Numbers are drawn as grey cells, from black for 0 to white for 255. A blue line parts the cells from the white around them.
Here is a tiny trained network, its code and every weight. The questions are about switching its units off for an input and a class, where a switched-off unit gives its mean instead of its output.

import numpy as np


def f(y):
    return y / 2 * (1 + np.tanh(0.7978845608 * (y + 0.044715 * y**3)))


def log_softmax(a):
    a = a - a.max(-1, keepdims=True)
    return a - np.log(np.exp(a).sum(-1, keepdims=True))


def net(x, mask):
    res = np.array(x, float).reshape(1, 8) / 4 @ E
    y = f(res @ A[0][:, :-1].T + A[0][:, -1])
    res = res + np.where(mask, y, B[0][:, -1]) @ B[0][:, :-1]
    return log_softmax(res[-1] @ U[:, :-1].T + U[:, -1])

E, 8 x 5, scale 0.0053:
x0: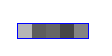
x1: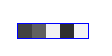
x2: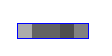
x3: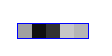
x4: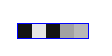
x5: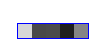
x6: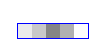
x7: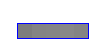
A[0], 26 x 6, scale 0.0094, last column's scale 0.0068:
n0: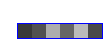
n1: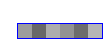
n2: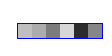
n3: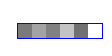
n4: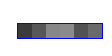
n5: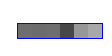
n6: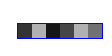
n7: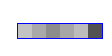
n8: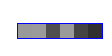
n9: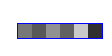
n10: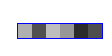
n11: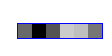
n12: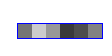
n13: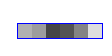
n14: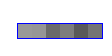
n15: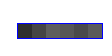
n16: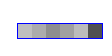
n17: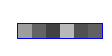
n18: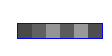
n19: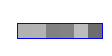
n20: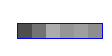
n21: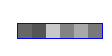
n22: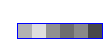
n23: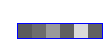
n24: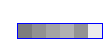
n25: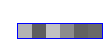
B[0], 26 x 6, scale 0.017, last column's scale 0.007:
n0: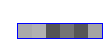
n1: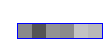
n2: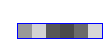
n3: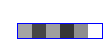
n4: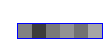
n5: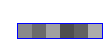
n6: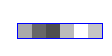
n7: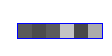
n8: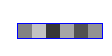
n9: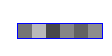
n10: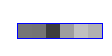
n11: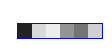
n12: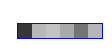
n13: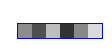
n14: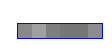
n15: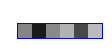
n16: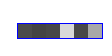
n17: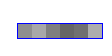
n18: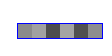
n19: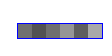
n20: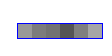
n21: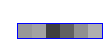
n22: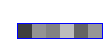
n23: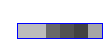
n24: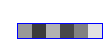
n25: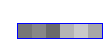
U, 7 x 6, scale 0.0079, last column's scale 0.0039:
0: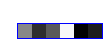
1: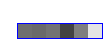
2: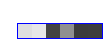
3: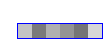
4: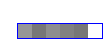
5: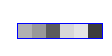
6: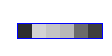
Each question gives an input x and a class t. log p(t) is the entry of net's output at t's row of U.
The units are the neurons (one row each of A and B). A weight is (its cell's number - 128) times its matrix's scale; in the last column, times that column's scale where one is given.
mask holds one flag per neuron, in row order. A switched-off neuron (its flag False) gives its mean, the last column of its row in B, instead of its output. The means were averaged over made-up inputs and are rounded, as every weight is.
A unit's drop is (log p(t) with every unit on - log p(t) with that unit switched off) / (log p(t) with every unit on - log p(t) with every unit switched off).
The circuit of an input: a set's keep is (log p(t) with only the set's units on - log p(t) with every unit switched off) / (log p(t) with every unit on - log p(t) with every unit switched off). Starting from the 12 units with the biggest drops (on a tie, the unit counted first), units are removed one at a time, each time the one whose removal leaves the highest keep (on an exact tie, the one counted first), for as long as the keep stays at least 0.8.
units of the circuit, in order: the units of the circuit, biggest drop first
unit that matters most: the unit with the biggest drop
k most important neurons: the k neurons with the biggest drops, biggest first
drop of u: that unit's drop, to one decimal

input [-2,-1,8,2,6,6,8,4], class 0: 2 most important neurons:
n16, n7
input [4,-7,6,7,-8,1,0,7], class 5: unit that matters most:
n10
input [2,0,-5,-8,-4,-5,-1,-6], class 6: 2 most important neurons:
n12, n13
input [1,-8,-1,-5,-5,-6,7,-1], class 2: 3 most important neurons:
n2, n15, n8
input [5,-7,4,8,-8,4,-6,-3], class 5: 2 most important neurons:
n10, n25
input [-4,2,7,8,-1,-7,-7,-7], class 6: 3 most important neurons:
n11, n16, n7
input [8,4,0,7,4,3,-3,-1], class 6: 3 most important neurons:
n11, n3, n24
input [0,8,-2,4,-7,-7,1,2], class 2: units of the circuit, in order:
n0, n21
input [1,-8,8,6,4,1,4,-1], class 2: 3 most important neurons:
n8, n2, n17
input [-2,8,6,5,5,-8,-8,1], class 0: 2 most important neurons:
n15, n4
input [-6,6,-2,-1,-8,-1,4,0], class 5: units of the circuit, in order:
n25, n13
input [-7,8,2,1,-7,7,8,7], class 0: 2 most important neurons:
n16, n7
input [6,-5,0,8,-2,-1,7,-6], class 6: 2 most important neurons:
n11, n15
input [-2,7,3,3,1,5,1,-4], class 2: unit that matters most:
n23
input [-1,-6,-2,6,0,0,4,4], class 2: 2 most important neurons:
n2, n17
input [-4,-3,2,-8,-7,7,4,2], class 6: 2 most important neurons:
n12, n22
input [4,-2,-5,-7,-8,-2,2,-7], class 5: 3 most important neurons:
n10, n25, n11
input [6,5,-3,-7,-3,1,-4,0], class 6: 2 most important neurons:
n12, n3
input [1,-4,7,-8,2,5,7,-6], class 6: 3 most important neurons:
n12, n22, n15
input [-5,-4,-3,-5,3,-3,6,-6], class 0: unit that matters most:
n16
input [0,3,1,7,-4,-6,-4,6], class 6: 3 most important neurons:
n11, n13, n6
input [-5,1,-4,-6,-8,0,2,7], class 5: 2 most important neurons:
n25, n10
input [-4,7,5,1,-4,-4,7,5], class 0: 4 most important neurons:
n16, n7, n2, n19
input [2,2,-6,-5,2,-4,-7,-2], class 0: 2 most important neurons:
n15, n4
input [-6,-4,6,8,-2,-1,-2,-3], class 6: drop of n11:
0.8
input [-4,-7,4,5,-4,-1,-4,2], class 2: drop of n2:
0.5
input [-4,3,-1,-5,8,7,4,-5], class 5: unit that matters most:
n6
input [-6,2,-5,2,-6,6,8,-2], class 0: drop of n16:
0.2
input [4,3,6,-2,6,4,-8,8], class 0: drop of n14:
0.0
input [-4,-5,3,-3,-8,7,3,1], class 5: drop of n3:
0.1
